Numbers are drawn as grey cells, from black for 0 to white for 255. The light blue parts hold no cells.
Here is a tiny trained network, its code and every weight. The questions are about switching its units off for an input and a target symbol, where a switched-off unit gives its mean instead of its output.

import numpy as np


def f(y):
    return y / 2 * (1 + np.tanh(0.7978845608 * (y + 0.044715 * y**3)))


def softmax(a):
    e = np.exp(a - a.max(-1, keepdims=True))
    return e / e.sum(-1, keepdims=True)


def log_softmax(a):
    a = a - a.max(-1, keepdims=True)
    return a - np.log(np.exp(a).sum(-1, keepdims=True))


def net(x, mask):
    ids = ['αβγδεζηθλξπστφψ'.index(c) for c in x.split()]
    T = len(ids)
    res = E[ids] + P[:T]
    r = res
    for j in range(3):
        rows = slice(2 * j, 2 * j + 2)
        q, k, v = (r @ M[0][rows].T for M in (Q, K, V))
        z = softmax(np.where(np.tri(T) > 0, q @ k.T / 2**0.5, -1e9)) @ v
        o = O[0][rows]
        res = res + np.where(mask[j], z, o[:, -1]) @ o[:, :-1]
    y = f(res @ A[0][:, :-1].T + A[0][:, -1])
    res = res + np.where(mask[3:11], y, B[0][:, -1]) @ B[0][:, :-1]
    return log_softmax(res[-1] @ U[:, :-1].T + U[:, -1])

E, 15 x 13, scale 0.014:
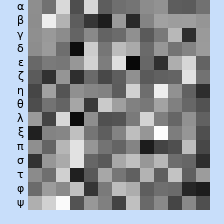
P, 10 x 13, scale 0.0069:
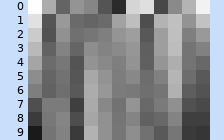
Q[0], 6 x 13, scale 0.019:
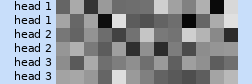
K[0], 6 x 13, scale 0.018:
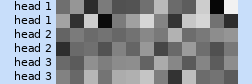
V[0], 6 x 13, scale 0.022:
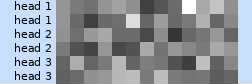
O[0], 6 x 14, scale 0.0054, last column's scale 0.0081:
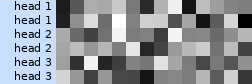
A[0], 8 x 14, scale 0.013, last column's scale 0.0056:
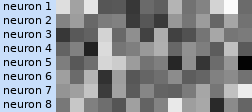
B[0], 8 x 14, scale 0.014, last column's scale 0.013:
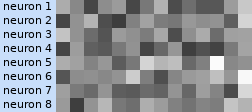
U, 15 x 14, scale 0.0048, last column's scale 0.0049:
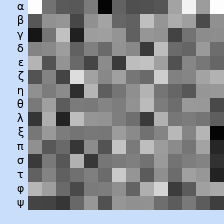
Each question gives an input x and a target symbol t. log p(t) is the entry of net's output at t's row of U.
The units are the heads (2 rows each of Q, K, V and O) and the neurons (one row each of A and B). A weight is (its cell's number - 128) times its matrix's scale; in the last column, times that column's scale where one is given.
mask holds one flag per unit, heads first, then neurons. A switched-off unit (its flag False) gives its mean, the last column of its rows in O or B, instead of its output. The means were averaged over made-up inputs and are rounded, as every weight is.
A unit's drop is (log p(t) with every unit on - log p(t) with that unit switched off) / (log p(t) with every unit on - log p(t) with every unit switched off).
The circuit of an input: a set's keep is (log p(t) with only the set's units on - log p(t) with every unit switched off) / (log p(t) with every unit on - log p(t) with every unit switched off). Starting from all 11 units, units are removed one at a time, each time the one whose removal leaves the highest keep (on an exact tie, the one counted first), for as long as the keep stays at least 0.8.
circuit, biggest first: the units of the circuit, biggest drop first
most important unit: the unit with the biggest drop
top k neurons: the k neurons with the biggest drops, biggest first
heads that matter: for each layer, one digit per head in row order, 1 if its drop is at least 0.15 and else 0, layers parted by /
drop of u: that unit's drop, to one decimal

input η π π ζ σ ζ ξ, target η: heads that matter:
101
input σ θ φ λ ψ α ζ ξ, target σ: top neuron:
(neuron 8)
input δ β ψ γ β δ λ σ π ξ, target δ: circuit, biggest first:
(head 2; neuron 3; head 1)
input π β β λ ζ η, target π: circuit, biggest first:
(head 2; neuron 8; neuron 2)
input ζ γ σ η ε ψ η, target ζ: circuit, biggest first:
(head 2; neuron 8)
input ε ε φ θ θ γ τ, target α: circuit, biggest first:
(head 3; neuron 1)
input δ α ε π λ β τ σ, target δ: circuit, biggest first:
(head 2; neuron 3; head 1)
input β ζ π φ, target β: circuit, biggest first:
(head 3; head 1)
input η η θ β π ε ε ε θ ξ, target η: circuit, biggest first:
(head 1; neuron 3; head 3; neuron 4)
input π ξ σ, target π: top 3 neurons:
(neuron 8; neuron 2; neuron 6)
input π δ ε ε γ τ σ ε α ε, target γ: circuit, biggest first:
(head 3; neuron 7)
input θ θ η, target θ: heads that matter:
101
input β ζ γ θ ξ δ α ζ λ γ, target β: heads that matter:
101
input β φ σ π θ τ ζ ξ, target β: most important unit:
head 3
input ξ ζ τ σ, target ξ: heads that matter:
111
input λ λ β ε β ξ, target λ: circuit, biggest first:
(head 3; neuron 4)
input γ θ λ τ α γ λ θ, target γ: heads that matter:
101
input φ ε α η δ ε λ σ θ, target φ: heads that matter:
100
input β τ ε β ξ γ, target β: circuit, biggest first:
(head 3; neuron 1; neuron 6)
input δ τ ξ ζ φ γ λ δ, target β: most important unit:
neuron 6
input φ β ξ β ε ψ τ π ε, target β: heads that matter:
001
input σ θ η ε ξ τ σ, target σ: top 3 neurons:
(neuron 8; neuron 2; neuron 4)
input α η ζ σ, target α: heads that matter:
110
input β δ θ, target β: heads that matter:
101
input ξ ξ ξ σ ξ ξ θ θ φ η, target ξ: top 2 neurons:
(neuron 3; neuron 8)
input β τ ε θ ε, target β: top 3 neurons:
(neuron 6; neuron 8; neuron 3)
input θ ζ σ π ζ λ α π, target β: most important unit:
head 2
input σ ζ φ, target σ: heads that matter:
101
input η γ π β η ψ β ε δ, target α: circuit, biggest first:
(neuron 7; head 3)
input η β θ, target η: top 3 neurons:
(neuron 3; neuron 4; neuron 6)
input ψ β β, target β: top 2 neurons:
(neuron 1; neuron 8)
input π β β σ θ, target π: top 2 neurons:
(neuron 8; neuron 2)
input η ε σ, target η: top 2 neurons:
(neuron 3; neuron 4)
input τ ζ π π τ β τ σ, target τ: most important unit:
head 1
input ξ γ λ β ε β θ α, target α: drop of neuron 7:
0.1
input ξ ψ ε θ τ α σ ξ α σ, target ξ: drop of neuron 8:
0.4
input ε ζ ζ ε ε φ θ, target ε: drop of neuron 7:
0.0
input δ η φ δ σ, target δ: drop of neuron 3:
0.3
